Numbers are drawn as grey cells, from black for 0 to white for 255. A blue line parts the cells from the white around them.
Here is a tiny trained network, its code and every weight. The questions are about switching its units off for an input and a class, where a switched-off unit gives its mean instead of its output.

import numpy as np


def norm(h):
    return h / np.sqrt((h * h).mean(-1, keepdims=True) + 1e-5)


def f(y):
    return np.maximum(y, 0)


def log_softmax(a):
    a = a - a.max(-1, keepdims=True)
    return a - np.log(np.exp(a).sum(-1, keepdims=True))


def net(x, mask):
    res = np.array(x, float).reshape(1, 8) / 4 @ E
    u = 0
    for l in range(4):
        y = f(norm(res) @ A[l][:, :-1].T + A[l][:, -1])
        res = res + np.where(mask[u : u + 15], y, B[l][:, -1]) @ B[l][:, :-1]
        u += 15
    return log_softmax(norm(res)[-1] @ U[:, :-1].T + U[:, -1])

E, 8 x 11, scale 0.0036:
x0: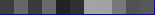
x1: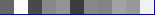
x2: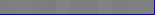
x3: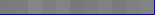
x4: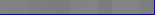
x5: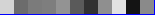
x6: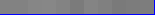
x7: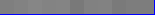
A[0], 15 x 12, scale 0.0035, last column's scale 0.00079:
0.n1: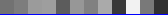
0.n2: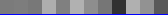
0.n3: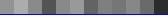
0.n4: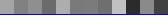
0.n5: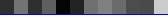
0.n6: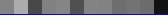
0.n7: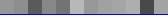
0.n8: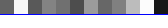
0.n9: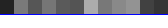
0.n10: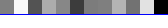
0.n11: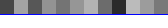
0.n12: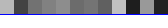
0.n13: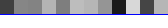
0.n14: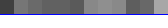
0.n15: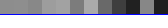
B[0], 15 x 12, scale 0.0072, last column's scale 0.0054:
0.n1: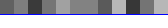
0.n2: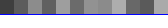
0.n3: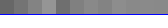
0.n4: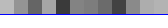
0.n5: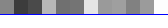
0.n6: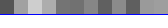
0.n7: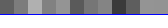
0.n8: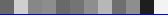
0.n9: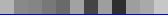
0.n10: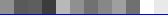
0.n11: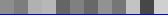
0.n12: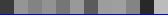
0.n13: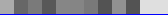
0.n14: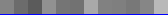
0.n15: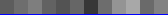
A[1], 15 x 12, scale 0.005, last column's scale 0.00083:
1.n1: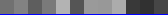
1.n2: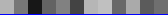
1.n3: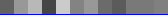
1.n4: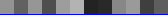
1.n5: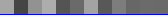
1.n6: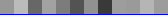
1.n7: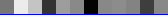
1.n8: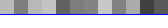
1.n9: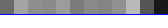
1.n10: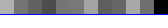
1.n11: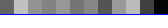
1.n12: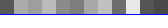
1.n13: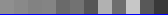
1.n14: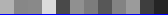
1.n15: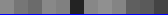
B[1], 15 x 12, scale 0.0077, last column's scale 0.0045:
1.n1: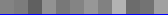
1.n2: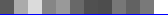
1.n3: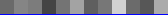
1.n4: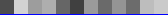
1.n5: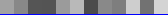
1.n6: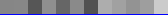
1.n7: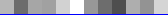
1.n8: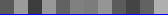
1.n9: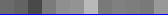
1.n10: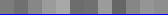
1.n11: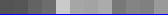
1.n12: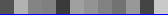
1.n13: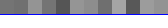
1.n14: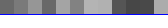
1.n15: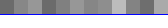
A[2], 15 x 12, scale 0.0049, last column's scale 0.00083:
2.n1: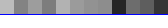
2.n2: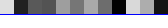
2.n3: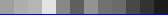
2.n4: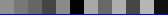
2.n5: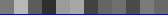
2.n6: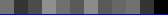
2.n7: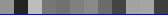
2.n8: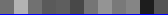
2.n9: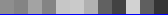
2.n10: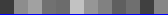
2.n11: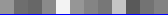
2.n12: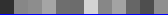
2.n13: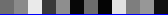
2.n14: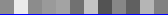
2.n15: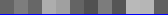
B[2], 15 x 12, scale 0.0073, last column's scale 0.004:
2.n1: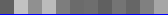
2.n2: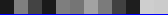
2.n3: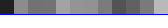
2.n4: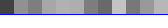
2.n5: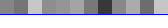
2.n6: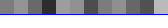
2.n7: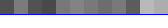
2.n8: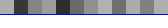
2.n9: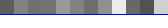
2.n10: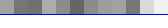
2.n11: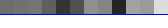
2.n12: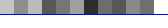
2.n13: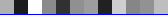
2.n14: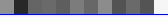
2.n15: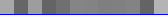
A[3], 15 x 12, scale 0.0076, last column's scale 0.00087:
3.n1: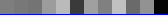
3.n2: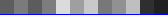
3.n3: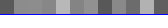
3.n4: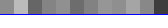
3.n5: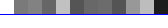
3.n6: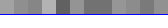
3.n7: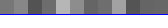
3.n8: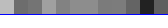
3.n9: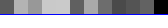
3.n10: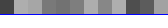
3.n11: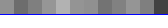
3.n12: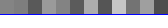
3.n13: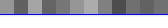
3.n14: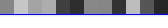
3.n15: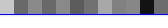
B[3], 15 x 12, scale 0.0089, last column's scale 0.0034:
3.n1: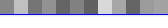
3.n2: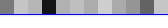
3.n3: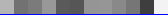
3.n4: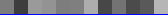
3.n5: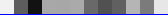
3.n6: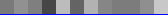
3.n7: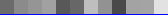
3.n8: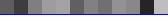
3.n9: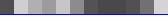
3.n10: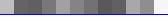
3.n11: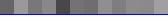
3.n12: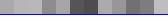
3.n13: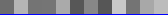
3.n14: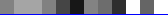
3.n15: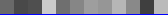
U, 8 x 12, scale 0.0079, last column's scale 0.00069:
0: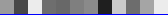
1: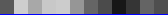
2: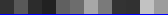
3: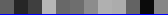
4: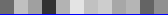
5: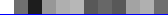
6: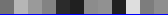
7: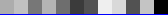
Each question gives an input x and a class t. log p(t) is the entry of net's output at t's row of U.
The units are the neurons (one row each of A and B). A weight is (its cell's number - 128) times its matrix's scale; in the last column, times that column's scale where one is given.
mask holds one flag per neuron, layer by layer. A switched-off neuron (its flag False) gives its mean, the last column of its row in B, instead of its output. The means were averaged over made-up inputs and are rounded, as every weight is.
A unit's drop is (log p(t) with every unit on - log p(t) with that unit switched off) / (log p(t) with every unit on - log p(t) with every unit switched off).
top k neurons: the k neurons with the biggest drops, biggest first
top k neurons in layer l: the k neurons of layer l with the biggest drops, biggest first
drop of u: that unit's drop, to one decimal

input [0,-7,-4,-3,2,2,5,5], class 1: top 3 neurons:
(0.n5 0.n10 1.n4)
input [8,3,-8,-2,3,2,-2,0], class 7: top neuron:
(0.n5)
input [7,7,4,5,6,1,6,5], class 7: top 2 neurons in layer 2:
(2.n4 2.n11)
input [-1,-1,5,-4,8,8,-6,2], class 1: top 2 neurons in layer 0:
(0.n5 0.n12)
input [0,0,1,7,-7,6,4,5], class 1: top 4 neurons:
(0.n5 0.n12 0.n13 0.n4)
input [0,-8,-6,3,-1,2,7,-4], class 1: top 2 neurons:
(0.n5 0.n10)
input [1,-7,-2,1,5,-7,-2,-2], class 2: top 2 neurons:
(1.n2 0.n12)
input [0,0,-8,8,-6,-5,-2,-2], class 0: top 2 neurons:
(0.n5 0.n13)
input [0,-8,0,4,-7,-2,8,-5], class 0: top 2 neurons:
(0.n5 1.n4)
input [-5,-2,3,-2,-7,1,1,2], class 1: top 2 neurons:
(0.n10 0.n13)
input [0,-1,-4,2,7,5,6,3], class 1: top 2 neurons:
(0.n5 0.n12)
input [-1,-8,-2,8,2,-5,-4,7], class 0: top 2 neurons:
(0.n5 1.n4)
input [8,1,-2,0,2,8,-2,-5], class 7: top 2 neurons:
(0.n8 0.n11)
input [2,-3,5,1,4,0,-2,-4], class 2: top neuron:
(0.n8)
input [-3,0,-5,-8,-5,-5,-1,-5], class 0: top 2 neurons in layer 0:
(0.n13 0.n5)
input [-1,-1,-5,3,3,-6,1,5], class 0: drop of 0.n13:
1.3
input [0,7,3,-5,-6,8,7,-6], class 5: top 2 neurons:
(0.n5 3.n5)
